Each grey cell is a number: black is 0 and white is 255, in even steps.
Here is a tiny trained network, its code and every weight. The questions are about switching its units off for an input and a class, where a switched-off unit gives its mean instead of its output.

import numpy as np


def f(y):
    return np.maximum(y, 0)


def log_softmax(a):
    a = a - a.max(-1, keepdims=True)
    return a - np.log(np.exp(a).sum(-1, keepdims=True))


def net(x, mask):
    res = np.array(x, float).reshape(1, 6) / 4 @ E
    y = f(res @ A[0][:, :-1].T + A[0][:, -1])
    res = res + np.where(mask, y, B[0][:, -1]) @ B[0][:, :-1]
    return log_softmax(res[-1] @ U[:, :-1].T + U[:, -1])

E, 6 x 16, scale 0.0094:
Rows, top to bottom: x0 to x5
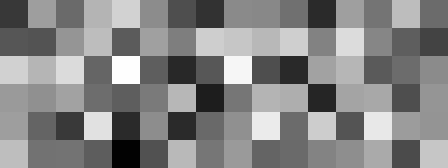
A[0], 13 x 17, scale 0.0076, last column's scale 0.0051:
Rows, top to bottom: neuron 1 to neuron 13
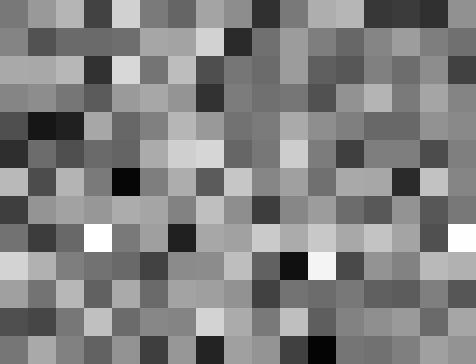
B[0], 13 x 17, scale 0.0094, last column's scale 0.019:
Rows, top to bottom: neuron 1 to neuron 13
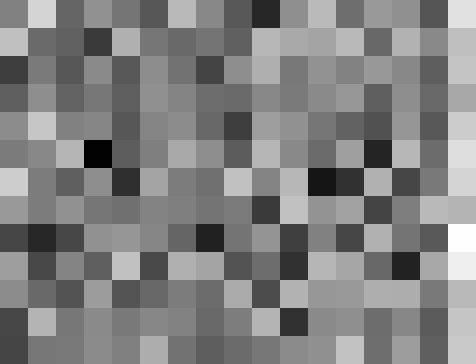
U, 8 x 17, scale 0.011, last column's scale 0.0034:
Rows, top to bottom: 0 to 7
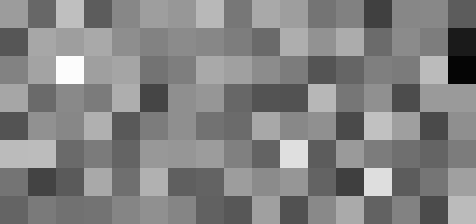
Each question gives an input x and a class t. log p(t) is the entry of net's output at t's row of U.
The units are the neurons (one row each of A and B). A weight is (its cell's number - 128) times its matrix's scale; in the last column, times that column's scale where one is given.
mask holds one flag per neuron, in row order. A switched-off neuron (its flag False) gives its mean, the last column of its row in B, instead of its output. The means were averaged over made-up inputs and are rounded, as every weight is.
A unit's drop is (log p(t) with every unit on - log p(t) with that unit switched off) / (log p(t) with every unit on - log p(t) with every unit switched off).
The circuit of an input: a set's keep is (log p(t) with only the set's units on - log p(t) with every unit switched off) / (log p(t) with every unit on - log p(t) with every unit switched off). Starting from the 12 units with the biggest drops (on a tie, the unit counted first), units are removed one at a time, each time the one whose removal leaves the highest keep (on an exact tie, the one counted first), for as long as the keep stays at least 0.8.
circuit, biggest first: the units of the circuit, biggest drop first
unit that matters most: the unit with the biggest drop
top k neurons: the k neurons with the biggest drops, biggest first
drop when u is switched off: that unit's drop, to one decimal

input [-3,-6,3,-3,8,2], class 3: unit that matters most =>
neuron 10
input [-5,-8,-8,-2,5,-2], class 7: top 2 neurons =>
[neuron 7; neuron 8]
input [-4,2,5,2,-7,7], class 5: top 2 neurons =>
[neuron 9; neuron 7]
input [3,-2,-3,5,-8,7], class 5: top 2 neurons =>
[neuron 9; neuron 7]
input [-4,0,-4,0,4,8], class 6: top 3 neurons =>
[neuron 7; neuron 1; neuron 8]
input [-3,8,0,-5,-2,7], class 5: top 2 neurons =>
[neuron 7; neuron 3]
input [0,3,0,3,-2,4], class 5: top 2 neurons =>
[neuron 9; neuron 3]
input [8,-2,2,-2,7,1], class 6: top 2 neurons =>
[neuron 6; neuron 9]
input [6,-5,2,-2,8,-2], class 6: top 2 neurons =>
[neuron 6; neuron 9]
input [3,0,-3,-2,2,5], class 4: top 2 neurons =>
[neuron 10; neuron 5]
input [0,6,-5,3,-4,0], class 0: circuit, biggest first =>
[neuron 6; neuron 9]
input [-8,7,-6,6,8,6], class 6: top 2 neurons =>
[neuron 7; neuron 9]
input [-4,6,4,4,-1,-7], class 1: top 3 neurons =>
[neuron 10; neuron 7; neuron 8]
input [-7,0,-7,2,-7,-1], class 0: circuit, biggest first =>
[neuron 6]
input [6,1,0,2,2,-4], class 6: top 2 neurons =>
[neuron 6; neuron 10]
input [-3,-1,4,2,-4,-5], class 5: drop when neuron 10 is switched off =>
0.2
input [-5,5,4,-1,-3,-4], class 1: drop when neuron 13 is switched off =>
-0.1
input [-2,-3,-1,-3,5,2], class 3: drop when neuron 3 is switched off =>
0.0
